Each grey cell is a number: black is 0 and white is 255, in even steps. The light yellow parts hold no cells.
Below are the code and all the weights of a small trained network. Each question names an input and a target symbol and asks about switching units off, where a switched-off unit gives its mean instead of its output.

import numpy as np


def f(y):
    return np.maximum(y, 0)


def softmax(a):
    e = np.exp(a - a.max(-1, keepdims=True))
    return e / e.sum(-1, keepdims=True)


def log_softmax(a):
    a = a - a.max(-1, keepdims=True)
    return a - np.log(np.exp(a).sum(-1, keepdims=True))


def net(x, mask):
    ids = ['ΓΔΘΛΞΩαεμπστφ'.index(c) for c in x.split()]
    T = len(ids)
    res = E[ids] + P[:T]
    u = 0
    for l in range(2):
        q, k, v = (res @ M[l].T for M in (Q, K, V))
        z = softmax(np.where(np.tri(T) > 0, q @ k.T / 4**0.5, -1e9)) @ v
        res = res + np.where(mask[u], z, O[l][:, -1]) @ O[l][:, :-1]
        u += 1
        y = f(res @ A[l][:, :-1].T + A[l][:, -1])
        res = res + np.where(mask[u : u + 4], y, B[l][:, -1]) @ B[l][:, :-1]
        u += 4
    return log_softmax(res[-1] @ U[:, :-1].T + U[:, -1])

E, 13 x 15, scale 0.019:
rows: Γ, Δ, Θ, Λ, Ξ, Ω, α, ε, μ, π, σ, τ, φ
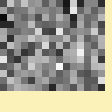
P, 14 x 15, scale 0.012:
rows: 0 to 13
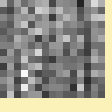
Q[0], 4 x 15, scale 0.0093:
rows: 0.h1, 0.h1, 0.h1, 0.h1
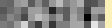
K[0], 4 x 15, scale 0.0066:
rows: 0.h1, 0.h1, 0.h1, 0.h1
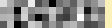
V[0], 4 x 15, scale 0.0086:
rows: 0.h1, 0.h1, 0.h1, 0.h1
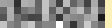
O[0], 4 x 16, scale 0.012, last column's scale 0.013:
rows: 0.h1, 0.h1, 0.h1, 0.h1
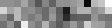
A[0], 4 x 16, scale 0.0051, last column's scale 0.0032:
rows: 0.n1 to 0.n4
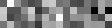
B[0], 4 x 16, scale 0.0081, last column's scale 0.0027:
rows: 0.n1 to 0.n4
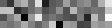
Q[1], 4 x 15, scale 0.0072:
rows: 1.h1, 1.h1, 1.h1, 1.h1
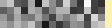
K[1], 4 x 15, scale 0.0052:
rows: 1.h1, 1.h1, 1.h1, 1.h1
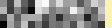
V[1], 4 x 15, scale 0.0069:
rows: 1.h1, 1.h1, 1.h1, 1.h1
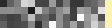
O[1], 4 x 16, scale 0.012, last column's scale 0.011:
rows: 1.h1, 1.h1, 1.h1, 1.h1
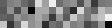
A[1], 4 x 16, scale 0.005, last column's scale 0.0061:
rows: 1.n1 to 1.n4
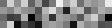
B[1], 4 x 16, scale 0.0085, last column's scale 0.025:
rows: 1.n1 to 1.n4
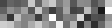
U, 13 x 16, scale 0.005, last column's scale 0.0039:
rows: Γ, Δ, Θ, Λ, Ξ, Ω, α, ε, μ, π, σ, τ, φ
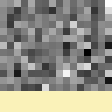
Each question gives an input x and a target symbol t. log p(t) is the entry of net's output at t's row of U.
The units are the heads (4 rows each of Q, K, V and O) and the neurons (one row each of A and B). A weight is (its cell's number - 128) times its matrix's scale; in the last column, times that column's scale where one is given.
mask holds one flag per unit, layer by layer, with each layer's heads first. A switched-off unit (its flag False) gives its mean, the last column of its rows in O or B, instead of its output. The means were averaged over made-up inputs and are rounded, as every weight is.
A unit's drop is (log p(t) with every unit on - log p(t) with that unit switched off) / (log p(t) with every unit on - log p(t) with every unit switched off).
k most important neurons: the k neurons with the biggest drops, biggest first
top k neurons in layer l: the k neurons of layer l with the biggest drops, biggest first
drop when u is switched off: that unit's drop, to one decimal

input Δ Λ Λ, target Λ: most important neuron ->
(1.n2)
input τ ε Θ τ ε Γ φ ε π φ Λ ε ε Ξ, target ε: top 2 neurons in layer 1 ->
(1.n4 1.n2)
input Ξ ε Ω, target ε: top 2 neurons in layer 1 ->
(1.n2 1.n1)
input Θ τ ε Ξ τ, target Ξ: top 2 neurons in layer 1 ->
(1.n2 1.n3)
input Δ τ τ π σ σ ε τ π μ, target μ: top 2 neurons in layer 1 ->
(1.n1 1.n3)
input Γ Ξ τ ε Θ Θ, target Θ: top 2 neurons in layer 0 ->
(0.n1 0.n4)
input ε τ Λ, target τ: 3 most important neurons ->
(1.n4 0.n1 1.n2)
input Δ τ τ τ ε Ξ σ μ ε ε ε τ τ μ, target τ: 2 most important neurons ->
(1.n4 0.n1)
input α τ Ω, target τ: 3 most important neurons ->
(1.n4 1.n2 0.n1)
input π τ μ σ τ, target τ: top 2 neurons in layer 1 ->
(1.n4 1.n3)
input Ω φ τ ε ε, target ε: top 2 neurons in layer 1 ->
(1.n2 1.n1)
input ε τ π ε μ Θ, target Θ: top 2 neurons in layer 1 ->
(1.n2 1.n1)
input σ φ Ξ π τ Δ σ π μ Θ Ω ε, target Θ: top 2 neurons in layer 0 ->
(0.n1 0.n4)
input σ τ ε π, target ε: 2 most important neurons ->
(0.n3 1.n2)
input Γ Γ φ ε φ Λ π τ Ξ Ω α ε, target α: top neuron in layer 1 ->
(1.n1)
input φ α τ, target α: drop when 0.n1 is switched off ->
0.0
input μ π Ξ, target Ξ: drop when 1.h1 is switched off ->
0.2
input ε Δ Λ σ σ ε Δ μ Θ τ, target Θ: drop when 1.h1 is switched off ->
0.8
